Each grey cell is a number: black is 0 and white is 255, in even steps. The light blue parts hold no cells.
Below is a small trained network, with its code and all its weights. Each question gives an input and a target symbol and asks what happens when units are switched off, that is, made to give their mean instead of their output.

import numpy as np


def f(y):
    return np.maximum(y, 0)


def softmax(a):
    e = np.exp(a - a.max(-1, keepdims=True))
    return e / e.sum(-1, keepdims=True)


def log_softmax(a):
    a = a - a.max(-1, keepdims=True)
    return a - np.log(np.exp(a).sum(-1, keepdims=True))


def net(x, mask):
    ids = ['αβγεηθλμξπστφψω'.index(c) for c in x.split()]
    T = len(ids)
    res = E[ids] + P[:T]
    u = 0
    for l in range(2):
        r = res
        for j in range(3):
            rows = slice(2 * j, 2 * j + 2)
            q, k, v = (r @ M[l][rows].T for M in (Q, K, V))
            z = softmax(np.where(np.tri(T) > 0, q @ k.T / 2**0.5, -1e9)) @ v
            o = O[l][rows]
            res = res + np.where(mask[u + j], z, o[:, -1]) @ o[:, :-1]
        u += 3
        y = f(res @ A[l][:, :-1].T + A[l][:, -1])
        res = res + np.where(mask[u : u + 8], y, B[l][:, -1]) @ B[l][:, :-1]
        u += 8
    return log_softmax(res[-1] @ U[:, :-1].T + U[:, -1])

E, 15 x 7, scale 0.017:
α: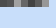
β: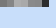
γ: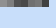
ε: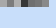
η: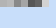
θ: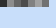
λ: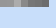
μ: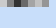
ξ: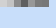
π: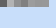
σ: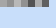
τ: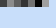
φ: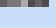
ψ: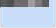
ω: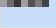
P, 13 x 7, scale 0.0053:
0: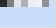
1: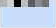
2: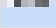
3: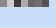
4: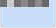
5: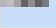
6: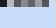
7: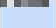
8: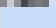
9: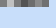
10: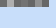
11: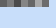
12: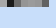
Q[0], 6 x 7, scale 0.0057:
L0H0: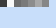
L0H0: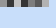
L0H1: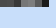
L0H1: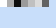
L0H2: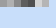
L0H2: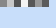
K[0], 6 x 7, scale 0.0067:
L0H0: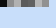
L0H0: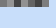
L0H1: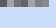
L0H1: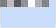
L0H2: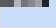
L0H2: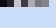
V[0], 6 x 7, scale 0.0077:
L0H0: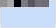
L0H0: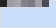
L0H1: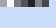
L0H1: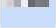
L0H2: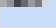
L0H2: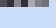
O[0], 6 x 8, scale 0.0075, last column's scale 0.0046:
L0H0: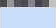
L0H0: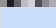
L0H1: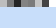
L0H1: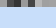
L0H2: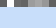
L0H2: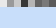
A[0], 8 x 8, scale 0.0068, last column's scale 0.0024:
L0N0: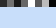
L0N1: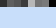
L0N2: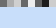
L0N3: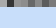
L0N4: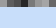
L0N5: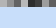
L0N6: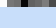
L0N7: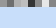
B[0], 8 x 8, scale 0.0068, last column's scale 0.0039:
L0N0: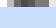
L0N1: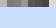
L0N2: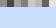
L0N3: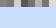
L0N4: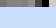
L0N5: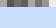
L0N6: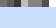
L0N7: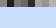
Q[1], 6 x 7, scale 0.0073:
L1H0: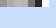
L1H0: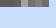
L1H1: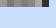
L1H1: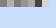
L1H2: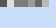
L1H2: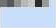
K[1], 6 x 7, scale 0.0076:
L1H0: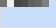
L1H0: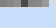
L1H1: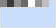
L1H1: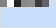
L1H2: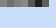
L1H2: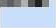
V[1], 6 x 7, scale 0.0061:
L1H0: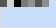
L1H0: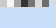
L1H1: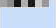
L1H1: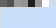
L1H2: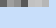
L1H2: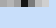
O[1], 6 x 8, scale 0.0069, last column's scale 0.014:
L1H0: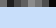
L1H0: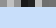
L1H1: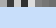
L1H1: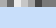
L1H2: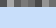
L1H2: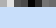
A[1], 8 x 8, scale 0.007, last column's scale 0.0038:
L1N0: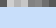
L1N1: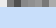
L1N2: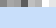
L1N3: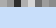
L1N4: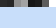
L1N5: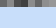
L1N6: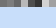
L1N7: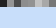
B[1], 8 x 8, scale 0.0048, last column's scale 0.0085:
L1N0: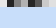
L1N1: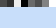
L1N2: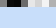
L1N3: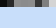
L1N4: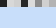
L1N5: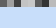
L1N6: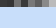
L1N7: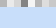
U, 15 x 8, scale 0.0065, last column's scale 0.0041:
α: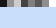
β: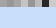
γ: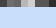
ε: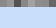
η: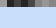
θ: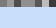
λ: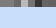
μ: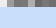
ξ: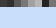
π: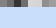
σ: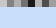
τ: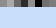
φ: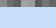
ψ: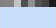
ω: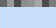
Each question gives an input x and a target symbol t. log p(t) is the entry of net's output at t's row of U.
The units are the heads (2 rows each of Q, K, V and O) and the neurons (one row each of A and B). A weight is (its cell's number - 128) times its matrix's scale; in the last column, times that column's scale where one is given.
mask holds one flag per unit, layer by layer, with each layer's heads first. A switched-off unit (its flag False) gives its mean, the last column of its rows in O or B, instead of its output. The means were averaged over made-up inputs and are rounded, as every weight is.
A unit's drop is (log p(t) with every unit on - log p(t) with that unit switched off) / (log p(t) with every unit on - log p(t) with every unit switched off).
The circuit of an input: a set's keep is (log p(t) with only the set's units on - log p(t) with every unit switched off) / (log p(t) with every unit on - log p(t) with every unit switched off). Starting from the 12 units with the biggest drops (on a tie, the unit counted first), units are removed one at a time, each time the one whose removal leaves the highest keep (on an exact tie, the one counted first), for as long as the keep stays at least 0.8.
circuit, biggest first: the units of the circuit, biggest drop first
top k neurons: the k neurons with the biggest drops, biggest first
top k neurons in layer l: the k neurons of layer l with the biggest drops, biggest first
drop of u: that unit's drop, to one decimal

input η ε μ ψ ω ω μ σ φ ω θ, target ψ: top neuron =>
L0N7
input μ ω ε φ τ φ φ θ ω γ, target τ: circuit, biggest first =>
L1H2, L0H2, L0H0
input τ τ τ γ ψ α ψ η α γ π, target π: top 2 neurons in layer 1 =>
L1N7, L1N2
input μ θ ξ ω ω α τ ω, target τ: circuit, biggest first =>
L1H2, L0H2, L0H0
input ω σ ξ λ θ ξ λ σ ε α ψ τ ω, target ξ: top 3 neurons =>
L0N0, L1N0, L0N6
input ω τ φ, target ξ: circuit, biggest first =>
L1H0, L1H2
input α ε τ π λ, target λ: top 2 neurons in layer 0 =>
L0N2, L0N0
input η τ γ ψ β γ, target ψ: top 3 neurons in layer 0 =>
L0N7, L0N5, L0N4
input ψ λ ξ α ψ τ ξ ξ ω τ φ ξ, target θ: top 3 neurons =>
L0N2, L1N7, L1N0
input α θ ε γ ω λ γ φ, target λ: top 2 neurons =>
L1N0, L0N7
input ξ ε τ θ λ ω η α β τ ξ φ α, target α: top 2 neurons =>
L1N4, L0N0
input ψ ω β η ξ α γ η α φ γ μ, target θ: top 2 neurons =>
L0N2, L1N7
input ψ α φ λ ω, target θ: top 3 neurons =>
L0N2, L1N7, L1N0
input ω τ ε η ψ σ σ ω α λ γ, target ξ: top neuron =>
L0N0
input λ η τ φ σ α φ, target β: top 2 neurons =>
L0N7, L1N1
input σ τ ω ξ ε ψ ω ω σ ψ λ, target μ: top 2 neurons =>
L0N7, L1N2
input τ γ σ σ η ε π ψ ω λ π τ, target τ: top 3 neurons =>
L0N0, L0N1, L1N5
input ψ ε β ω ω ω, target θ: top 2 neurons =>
L0N2, L1N7
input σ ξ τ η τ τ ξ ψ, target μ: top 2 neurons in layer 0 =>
L0N7, L0N3
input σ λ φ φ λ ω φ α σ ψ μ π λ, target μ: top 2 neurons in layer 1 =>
L1N2, L1N3
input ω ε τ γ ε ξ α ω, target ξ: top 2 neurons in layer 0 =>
L0N6, L0N0
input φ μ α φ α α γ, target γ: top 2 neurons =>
L0N0, L1N3
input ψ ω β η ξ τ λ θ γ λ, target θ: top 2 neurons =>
L0N2, L1N7
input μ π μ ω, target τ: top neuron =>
L1N5
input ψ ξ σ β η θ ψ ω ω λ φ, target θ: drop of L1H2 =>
0.0
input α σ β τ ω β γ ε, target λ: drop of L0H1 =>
0.5
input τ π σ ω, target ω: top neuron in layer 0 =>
L0N2
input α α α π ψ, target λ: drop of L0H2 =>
0.2
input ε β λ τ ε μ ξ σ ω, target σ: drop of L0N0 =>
-0.1
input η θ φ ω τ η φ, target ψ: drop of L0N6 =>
0.0
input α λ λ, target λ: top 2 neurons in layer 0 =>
L0N0, L0N2
